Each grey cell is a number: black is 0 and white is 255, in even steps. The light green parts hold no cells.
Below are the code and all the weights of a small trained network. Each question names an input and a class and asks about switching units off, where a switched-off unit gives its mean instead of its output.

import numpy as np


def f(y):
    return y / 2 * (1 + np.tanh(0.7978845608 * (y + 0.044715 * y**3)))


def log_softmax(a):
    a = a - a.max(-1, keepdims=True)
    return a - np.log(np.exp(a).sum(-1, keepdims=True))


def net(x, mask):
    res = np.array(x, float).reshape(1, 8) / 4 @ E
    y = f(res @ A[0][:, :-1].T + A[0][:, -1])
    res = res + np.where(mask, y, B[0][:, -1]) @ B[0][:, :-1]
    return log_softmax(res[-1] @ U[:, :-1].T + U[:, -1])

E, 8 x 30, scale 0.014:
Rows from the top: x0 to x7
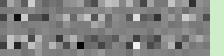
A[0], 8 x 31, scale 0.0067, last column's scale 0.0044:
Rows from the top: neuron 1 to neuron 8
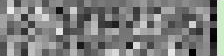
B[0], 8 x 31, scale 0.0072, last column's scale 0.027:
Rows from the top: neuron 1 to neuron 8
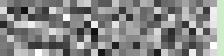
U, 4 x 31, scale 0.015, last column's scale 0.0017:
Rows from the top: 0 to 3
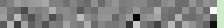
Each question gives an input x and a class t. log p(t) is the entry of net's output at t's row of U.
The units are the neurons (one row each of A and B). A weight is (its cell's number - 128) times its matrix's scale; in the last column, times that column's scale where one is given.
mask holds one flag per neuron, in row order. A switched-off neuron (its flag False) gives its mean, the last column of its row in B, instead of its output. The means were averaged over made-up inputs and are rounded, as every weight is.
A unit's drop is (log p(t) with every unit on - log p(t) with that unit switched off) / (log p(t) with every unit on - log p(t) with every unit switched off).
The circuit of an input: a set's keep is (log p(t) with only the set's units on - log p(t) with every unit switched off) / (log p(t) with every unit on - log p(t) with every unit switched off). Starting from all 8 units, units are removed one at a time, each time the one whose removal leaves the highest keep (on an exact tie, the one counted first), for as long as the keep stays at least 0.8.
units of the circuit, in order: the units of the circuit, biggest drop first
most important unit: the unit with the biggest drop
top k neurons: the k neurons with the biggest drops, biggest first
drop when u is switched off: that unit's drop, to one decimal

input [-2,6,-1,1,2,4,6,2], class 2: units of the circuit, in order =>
(neuron 7)
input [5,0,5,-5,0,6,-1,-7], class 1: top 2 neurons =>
(neuron 3; neuron 4)
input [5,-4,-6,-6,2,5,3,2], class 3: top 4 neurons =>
(neuron 3; neuron 4; neuron 5; neuron 8)
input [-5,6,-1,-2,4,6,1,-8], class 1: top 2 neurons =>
(neuron 2; neuron 8)
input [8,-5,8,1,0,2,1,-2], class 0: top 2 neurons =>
(neuron 8; neuron 3)
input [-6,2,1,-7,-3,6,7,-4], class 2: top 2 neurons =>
(neuron 7; neuron 8)
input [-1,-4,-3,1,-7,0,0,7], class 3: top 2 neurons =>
(neuron 7; neuron 8)
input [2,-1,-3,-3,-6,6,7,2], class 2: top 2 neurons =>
(neuron 7; neuron 5)
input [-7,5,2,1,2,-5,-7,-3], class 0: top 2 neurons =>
(neuron 7; neuron 4)
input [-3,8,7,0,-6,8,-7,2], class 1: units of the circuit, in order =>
(neuron 7; neuron 3; neuron 2)
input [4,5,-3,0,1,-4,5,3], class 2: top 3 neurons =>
(neuron 7; neuron 2; neuron 4)
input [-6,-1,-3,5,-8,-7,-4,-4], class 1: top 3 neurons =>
(neuron 5; neuron 8; neuron 7)
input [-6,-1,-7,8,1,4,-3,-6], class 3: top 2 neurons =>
(neuron 3; neuron 8)
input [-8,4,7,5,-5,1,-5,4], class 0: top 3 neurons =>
(neuron 3; neuron 7; neuron 4)
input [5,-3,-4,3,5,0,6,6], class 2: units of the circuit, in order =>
(neuron 7)
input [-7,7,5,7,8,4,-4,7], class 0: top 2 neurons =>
(neuron 3; neuron 7)
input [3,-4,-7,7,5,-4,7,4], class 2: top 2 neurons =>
(neuron 7; neuron 2)
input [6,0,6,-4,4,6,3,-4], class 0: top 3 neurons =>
(neuron 8; neuron 3; neuron 5)
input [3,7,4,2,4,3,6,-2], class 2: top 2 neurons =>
(neuron 7; neuron 3)
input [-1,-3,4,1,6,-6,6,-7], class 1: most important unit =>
neuron 5
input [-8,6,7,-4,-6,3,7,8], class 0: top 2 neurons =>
(neuron 4; neuron 3)
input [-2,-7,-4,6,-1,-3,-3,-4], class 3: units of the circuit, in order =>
(neuron 7; neuron 3)
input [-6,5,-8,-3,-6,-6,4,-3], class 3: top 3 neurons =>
(neuron 3; neuron 2; neuron 8)
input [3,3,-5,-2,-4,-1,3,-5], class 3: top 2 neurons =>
(neuron 3; neuron 4)
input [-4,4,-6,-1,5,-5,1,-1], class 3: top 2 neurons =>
(neuron 3; neuron 2)
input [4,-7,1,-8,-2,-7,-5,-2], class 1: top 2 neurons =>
(neuron 7; neuron 5)
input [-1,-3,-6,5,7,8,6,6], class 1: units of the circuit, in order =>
(neuron 2)
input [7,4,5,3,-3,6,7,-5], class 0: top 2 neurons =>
(neuron 8; neuron 3)
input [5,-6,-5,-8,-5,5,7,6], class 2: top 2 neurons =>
(neuron 7; neuron 4)
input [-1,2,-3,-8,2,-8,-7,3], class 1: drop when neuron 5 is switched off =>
0.6
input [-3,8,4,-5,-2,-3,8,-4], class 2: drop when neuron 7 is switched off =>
0.6
